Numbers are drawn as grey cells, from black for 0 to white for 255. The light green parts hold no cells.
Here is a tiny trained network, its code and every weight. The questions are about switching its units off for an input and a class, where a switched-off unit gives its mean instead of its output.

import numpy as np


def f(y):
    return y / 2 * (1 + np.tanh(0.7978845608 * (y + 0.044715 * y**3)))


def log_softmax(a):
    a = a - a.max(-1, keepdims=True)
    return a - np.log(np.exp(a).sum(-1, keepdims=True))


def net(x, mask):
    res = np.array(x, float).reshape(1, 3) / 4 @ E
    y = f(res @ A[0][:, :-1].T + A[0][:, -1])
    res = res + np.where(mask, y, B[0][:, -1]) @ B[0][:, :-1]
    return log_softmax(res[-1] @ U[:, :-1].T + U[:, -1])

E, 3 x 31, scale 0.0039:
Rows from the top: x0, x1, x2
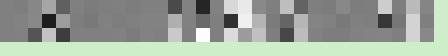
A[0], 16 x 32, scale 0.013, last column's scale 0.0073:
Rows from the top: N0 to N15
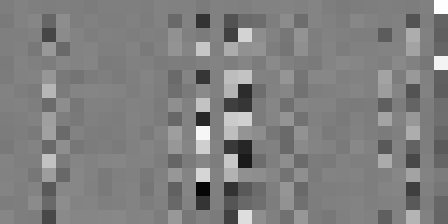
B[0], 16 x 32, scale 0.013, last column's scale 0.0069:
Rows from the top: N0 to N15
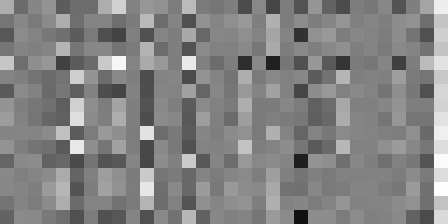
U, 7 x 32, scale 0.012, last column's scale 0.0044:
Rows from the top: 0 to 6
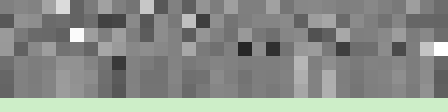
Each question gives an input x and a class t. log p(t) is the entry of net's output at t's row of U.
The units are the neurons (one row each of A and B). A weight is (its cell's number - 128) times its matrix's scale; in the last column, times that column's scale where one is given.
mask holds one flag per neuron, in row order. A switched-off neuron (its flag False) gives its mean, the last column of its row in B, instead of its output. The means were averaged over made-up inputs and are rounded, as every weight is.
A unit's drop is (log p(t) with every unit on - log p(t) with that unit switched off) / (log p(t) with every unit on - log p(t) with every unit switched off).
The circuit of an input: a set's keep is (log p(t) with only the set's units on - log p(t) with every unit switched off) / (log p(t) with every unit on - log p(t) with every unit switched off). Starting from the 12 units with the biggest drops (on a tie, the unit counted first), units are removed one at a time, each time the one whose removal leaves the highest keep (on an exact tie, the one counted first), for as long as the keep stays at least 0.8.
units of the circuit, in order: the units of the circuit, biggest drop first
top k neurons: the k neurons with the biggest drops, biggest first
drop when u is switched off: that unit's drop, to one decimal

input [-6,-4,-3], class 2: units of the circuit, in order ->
N10
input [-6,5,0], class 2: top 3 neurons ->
N10, N7, N11
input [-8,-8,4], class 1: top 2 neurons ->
N11, N6
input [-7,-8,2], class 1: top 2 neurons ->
N11, N6
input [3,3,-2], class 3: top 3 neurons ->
N11, N10, N6
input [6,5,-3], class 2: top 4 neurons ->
N8, N5, N11, N6
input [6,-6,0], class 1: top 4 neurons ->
N11, N6, N10, N7
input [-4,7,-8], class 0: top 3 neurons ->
N13, N1, N14
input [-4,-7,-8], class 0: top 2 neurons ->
N13, N1
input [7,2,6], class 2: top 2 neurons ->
N8, N5
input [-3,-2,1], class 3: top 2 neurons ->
N8, N5
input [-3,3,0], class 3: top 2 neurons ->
N11, N6
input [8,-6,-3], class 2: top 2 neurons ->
N8, N5
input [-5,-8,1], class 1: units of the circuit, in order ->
N11
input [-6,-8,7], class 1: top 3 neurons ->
N11, N6, N13
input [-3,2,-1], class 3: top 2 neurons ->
N8, N5
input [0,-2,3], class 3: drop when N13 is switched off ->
0.2
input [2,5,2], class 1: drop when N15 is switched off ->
0.1
